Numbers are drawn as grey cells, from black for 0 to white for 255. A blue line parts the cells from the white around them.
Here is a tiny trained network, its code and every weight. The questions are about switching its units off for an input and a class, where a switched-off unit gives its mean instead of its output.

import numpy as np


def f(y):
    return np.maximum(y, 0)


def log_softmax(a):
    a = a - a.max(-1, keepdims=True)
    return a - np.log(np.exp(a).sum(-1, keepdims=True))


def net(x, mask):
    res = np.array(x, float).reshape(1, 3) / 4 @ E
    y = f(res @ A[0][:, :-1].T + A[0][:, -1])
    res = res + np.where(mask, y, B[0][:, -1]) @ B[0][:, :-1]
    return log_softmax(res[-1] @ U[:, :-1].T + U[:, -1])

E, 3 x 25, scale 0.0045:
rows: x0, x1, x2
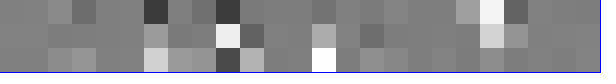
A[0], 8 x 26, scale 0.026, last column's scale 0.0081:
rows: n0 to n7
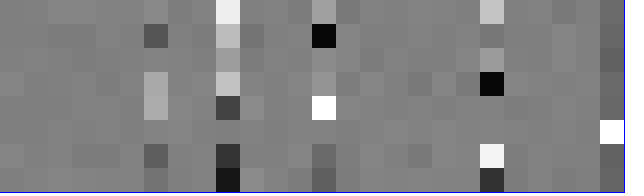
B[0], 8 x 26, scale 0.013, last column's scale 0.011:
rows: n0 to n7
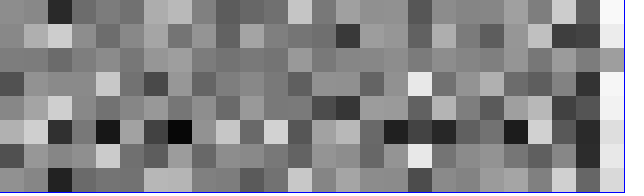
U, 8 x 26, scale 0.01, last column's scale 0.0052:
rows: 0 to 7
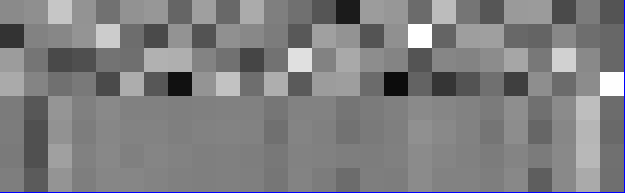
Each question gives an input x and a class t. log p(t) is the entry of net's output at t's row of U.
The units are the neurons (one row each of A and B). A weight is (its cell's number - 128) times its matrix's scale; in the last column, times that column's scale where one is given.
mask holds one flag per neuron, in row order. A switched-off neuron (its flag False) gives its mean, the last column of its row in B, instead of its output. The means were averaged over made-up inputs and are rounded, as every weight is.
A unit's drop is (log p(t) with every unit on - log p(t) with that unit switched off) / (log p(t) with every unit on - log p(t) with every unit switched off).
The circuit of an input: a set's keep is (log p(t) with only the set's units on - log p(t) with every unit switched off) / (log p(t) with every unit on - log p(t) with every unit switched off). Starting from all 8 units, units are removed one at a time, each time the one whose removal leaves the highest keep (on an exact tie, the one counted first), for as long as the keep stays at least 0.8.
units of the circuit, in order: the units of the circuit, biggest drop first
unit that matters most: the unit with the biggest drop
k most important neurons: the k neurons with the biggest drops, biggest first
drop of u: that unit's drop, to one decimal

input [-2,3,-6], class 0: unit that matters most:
n1
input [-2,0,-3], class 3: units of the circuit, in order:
[n4 n6 n0]
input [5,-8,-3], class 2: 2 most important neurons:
[n7 n3]
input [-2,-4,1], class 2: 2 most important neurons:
[n7 n6]
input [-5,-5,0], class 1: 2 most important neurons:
[n3 n0]
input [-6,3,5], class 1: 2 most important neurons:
[n3 n1]
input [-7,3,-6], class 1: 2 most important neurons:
[n3 n4]
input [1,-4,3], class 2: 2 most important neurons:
[n7 n1]
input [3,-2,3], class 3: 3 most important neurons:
[n3 n1 n0]
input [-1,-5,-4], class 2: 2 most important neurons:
[n7 n4]
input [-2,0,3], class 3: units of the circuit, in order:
[n1 n6 n0]
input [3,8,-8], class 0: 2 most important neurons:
[n1 n7]
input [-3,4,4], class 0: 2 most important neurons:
[n4 n7]
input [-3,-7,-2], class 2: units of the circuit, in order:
[n7]
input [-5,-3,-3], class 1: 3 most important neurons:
[n3 n4 n0]
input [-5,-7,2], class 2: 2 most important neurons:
[n7 n6]
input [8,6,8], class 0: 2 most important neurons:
[n4 n3]
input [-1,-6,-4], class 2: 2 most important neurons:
[n7 n4]
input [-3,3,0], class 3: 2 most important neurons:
[n6 n7]
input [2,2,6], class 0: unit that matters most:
n4
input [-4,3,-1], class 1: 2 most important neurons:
[n3 n7]
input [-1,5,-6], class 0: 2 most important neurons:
[n1 n7]
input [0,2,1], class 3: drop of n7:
0.2
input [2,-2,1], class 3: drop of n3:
0.6
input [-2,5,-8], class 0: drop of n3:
0.0
